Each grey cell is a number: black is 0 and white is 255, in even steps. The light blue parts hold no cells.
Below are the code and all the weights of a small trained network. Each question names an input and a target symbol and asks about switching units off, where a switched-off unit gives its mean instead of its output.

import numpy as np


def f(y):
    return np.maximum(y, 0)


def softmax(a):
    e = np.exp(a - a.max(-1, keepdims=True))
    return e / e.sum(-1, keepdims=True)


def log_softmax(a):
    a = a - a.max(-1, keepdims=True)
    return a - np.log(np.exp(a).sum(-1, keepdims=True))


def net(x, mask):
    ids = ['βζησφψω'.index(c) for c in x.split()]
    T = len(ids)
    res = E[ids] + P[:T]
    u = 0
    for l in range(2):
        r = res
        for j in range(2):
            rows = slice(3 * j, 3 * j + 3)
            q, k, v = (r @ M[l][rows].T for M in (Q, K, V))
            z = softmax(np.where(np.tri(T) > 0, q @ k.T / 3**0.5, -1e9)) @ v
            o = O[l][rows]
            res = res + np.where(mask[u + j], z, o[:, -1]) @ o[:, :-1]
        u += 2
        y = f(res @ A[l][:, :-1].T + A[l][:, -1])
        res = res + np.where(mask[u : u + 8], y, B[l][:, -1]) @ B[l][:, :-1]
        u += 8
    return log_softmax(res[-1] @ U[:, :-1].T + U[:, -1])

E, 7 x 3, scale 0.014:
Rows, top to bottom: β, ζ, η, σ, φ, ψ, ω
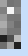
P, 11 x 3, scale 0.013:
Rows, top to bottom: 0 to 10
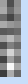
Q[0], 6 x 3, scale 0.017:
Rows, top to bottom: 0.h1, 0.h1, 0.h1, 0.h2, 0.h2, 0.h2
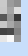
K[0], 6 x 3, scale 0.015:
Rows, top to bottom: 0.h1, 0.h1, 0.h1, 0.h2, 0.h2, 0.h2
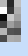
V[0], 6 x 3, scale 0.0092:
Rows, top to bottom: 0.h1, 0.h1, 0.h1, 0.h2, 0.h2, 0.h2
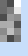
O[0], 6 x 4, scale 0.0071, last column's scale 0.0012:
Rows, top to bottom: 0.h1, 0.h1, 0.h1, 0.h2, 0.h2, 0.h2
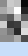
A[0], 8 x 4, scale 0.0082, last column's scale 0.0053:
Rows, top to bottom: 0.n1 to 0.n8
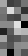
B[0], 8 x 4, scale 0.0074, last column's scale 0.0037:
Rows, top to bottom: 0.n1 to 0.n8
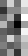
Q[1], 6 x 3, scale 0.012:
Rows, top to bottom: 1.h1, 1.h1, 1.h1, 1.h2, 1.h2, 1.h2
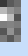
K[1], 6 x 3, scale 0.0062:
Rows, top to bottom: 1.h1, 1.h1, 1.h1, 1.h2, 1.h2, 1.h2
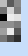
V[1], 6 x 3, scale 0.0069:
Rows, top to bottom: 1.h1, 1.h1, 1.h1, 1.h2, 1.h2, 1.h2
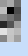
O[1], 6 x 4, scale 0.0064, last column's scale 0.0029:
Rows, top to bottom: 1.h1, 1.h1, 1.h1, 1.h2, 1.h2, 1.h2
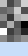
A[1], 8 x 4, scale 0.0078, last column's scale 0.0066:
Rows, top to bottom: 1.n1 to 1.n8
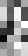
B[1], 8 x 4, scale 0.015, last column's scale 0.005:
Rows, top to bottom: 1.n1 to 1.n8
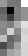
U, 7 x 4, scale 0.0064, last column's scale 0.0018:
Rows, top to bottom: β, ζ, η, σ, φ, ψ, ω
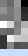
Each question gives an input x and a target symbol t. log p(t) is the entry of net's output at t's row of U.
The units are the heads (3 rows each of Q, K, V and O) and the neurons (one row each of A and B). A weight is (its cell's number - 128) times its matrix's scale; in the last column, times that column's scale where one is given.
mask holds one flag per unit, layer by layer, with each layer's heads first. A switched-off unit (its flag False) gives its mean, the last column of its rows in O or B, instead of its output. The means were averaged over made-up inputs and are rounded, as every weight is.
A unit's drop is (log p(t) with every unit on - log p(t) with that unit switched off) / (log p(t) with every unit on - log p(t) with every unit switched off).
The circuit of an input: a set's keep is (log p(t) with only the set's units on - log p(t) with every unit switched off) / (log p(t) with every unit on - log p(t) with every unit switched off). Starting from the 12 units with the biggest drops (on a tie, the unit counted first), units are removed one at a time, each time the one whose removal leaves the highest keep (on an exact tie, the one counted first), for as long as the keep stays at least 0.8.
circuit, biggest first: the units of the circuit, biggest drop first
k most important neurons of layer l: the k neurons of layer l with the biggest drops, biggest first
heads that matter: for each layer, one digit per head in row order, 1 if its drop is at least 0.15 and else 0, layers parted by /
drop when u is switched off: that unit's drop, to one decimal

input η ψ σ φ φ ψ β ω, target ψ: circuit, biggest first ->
[0.h1, 0.h2]
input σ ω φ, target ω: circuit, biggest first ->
[0.h1, 0.n8, 1.h2]
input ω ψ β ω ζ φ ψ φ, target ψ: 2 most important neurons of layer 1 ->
[1.n7, 1.n8]
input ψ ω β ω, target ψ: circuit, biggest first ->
[0.h2, 0.h1]
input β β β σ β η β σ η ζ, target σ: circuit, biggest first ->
[1.h2, 1.h1]
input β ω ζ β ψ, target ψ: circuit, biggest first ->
[1.n5]
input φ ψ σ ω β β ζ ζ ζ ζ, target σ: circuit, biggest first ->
[1.h1, 1.h2]
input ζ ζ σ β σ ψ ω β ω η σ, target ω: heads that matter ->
10 / 00
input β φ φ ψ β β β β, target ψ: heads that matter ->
01 / 00
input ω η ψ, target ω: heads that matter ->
10 / 00
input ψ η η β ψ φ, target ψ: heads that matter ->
01 / 00
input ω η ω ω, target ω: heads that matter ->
10 / 01
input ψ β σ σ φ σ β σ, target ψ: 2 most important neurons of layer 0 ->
[0.n2, 0.n3]
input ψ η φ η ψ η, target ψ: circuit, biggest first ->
[0.h2]
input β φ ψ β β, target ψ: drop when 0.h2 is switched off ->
0.1
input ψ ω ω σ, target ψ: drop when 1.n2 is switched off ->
0.0
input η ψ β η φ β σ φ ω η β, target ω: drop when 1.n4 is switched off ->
0.1
